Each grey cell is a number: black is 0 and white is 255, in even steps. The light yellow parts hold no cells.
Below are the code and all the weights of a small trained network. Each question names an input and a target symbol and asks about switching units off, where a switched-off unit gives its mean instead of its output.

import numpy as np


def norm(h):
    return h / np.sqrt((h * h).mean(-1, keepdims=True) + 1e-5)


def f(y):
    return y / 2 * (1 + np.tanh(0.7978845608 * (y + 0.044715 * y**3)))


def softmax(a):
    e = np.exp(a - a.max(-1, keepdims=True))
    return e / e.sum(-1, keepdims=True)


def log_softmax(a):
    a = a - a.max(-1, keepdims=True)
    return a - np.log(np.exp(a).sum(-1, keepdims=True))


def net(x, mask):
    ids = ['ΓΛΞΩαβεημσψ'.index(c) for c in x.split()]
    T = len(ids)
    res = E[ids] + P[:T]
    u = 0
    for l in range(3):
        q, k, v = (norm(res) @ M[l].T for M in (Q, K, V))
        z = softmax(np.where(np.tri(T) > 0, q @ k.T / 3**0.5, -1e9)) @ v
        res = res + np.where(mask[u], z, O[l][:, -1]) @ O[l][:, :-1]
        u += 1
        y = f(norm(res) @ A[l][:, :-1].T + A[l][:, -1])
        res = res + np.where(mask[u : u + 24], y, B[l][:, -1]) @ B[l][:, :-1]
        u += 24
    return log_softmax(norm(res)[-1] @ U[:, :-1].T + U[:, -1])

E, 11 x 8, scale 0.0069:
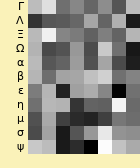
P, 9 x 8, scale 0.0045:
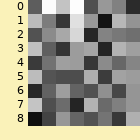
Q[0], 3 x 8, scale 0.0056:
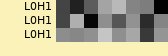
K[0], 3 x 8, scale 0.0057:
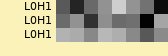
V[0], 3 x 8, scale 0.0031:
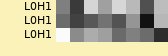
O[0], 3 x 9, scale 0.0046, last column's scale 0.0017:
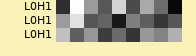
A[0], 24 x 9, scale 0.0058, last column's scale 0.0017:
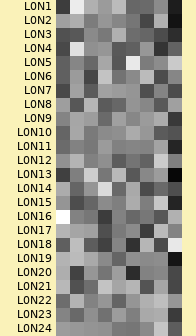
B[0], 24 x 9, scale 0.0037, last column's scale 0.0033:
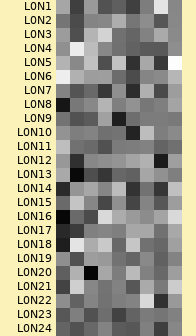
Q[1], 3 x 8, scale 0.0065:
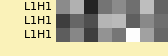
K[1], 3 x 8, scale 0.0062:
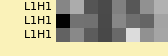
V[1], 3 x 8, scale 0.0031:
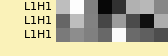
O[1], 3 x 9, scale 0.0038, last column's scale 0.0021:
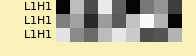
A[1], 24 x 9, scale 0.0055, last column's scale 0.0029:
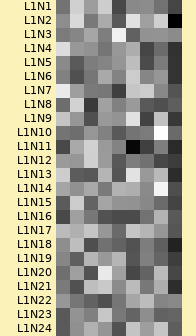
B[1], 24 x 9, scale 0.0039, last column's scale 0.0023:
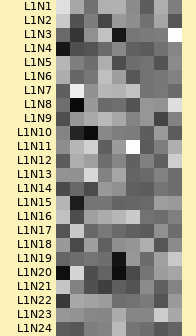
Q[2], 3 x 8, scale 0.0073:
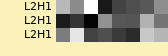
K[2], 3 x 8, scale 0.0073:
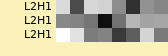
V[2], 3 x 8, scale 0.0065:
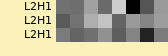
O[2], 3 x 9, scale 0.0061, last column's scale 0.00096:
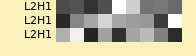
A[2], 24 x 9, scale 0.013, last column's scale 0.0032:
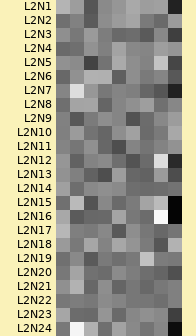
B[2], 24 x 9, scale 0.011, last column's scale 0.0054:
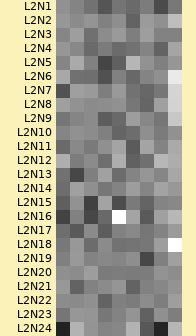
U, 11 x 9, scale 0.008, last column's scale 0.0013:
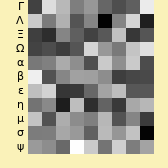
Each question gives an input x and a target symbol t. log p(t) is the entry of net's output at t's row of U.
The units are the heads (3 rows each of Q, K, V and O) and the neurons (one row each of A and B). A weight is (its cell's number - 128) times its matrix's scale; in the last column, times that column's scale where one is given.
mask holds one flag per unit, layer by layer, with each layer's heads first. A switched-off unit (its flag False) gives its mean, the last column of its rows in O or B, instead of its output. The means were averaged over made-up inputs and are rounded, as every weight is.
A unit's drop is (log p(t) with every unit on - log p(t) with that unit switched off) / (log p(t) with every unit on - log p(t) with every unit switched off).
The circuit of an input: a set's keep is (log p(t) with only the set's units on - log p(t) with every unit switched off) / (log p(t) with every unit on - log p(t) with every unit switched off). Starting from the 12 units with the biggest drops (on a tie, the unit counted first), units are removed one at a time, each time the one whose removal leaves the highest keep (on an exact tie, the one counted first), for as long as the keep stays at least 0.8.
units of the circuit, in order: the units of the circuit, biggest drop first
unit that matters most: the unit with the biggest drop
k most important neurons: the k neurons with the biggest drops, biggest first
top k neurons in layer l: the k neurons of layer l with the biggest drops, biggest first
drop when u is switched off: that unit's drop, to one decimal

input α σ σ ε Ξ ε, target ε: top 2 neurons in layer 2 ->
(L2N5 L2N2)
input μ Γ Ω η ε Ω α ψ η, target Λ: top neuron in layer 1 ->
(L1N8)
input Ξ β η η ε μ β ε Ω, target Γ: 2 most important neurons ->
(L0N5 L1N3)
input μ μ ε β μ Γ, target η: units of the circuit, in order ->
(L2N15 L0N16)
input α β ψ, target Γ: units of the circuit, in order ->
(L1N7 L0N5 L2N7)
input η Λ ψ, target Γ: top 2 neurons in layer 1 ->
(L1N7 L1N3)
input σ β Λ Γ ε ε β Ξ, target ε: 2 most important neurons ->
(L0N16 L2N1)
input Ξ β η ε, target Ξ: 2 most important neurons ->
(L1N8 L2N16)
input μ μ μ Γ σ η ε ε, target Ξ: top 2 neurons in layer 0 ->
(L0N6 L0N20)
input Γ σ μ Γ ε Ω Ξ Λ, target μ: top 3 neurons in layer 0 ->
(L0N16 L0N6 L0N4)
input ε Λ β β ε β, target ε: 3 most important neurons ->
(L1N4 L1N6 L2N5)
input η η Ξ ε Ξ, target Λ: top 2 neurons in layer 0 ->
(L0N12 L0N17)
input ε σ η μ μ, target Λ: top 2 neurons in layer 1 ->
(L1N11 L1N16)
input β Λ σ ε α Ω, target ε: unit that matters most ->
L2H1
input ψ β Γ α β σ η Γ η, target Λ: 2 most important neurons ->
(L0N13 L1N10)
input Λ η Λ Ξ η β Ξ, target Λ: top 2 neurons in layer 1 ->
(L1N3 L1N8)
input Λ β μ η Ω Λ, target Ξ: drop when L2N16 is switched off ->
0.2
